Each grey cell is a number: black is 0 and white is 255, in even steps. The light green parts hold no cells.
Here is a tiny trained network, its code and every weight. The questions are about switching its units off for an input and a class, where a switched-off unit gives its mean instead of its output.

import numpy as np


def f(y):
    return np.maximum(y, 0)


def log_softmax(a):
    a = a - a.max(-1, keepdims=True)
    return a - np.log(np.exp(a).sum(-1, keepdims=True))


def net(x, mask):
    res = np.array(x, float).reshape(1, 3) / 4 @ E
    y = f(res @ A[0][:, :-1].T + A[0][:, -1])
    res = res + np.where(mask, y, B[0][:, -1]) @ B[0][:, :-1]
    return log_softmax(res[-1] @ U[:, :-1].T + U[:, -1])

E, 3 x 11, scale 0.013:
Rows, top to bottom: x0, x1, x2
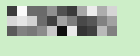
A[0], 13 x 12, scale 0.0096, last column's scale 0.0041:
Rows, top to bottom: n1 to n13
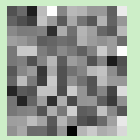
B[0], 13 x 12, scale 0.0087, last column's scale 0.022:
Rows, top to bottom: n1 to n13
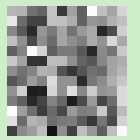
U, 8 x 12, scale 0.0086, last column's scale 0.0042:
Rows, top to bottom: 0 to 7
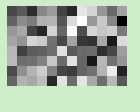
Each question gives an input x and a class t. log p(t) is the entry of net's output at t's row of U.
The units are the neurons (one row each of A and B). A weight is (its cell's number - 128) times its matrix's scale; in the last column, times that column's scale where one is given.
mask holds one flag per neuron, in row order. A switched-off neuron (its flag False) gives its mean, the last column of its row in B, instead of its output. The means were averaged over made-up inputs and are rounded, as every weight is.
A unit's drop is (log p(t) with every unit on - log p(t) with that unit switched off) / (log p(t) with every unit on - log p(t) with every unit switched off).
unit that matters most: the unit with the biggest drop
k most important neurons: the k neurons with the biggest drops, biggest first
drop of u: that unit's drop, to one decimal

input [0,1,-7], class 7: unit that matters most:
n13
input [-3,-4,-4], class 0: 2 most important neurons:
(n12 n5)
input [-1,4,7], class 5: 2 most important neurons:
(n1 n5)
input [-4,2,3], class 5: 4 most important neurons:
(n1 n12 n10 n4)
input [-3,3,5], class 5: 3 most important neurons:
(n1 n12 n10)
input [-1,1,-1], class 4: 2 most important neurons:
(n13 n5)
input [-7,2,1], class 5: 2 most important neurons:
(n13 n3)
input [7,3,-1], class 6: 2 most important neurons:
(n7 n5)
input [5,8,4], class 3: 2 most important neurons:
(n5 n12)
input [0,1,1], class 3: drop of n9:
0.3
